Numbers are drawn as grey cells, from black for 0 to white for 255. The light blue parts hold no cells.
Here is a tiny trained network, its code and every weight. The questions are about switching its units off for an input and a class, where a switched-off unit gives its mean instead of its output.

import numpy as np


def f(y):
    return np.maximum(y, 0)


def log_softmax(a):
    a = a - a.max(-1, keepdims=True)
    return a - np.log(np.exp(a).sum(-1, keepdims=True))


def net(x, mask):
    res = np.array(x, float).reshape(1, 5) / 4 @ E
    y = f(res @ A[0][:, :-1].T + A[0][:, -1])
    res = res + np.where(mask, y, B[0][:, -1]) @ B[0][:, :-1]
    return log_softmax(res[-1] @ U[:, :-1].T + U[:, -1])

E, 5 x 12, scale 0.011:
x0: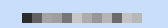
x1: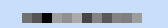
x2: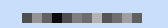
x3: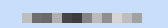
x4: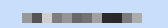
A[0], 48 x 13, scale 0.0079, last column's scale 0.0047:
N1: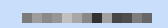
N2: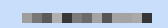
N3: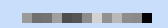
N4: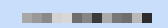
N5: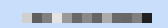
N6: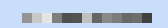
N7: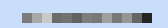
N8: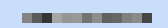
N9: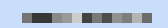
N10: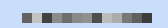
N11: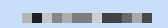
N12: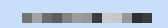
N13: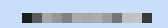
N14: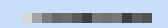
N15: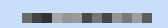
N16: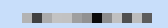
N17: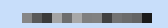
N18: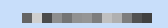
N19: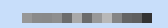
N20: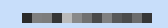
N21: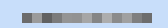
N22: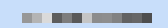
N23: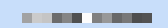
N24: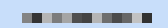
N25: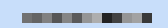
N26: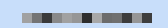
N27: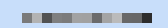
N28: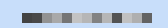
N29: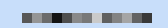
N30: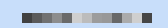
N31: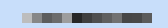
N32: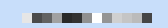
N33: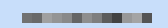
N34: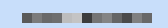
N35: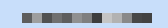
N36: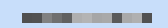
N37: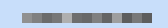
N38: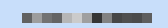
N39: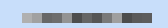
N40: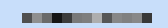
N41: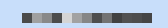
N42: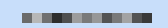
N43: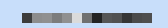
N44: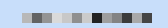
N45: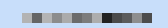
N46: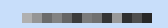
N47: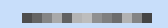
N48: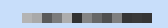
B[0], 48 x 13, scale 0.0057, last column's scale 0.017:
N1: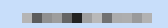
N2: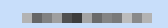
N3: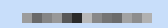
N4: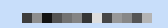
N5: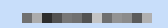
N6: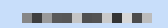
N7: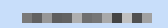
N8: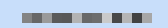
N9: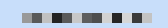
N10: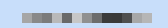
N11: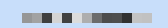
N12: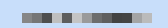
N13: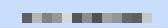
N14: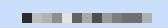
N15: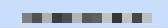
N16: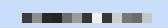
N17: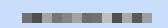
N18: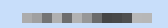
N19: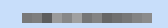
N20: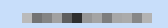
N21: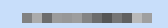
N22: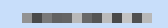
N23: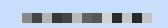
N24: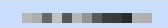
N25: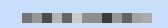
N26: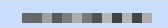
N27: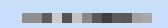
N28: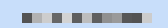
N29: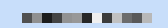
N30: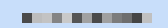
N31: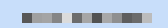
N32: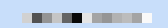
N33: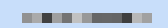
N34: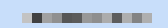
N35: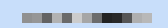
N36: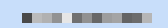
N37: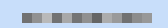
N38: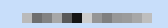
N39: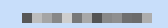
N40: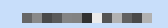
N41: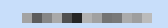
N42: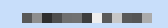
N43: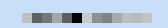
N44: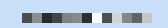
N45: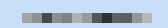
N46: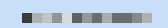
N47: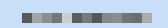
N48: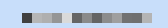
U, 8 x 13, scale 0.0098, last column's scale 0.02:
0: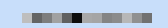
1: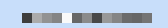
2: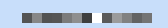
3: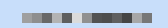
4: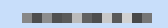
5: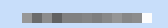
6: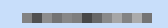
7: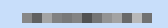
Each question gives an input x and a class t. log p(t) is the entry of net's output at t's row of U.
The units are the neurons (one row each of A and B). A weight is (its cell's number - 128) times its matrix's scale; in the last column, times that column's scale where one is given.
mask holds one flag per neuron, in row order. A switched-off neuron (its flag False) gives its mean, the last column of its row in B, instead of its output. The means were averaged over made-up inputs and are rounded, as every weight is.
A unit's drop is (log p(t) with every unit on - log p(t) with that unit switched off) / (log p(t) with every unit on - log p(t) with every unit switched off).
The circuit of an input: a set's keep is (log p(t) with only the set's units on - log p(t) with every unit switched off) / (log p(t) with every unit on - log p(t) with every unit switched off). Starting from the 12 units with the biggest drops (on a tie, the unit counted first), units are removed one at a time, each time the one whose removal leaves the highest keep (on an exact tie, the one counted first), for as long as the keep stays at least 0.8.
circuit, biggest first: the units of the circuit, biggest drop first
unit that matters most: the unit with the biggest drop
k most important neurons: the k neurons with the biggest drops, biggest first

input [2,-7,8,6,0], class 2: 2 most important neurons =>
[N29, N40]
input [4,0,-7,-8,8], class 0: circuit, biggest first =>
[N43]
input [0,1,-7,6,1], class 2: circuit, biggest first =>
[N16, N44]
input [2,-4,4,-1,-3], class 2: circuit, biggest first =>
[N29, N42]
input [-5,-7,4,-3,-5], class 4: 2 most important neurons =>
[N23, N6]
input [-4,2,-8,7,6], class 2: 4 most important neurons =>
[N16, N44, N4, N5]
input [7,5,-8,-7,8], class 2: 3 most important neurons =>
[N44, N16, N4]
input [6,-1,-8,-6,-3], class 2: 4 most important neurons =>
[N44, N16, N4, N32]
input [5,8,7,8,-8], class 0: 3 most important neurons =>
[N32, N2, N3]
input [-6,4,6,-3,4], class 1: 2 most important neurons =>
[N31, N14]
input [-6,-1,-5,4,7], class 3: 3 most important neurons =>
[N11, N24, N45]
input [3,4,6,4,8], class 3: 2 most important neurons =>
[N11, N24]
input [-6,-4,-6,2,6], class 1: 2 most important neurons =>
[N14, N31]
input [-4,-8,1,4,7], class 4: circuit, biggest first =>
[N6]
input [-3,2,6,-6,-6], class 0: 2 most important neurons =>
[N43, N38]
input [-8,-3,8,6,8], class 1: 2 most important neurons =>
[N14, N46]
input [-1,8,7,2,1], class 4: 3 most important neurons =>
[N9, N15, N26]
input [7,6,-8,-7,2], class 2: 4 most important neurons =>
[N16, N44, N4, N32]
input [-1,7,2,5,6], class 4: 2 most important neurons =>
[N9, N15]
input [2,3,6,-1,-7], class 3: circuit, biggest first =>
[N35]
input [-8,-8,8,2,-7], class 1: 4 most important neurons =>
[N14, N46, N39, N48]
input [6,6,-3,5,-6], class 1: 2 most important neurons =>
[N30, N28]
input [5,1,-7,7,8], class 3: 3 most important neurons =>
[N11, N24, N33]
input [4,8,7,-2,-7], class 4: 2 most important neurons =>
[N9, N15]
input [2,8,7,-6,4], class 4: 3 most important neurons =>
[N9, N15, N34]
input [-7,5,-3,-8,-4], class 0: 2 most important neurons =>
[N43, N38]
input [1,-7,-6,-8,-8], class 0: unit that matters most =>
N1
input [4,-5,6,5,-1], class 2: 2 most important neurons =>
[N29, N40]
